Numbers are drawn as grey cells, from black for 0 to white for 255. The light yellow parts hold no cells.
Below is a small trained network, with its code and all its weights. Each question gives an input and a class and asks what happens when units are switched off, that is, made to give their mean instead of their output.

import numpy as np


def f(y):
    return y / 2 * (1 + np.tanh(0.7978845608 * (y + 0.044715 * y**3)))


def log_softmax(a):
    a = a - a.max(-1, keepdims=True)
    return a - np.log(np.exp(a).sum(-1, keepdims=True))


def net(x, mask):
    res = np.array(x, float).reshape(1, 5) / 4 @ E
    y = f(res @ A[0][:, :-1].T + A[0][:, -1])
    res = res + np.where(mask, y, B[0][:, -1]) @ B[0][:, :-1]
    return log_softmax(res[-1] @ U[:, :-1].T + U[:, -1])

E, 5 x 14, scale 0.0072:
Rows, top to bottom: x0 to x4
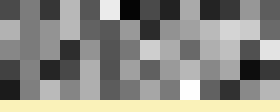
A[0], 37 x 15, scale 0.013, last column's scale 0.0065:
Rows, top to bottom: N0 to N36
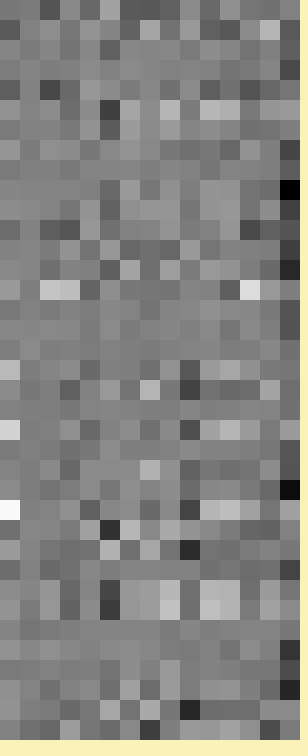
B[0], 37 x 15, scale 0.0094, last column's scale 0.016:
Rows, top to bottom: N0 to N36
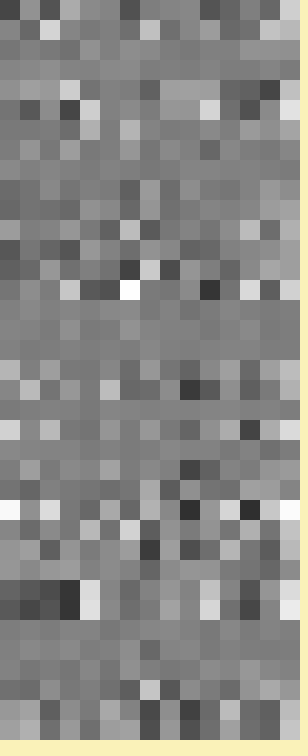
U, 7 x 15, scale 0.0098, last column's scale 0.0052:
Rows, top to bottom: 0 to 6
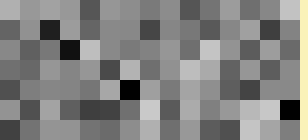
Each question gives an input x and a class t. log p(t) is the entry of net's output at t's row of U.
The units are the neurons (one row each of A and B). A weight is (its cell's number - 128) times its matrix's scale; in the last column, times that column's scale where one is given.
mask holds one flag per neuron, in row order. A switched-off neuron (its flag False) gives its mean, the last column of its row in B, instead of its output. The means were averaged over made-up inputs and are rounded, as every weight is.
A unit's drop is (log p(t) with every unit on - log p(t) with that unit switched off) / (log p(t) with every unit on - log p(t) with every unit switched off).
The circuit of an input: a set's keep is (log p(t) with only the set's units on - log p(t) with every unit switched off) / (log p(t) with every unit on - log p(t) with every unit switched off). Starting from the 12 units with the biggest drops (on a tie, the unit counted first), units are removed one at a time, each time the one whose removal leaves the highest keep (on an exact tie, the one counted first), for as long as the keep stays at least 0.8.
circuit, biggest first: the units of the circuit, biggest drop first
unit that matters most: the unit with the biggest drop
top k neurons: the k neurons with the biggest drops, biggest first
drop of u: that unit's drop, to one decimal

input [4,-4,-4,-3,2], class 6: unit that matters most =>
N1
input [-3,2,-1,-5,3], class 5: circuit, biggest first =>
(N14, N36, N35)
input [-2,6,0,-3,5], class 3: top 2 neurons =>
(N14, N25)
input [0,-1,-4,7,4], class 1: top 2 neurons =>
(N5, N30)
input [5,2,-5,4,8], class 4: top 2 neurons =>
(N1, N14)
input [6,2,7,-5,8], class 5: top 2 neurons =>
(N1, N0)
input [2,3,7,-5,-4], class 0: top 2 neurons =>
(N25, N14)
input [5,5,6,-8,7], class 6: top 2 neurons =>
(N14, N25)
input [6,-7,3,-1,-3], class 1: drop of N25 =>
0.4
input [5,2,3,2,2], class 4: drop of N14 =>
0.3
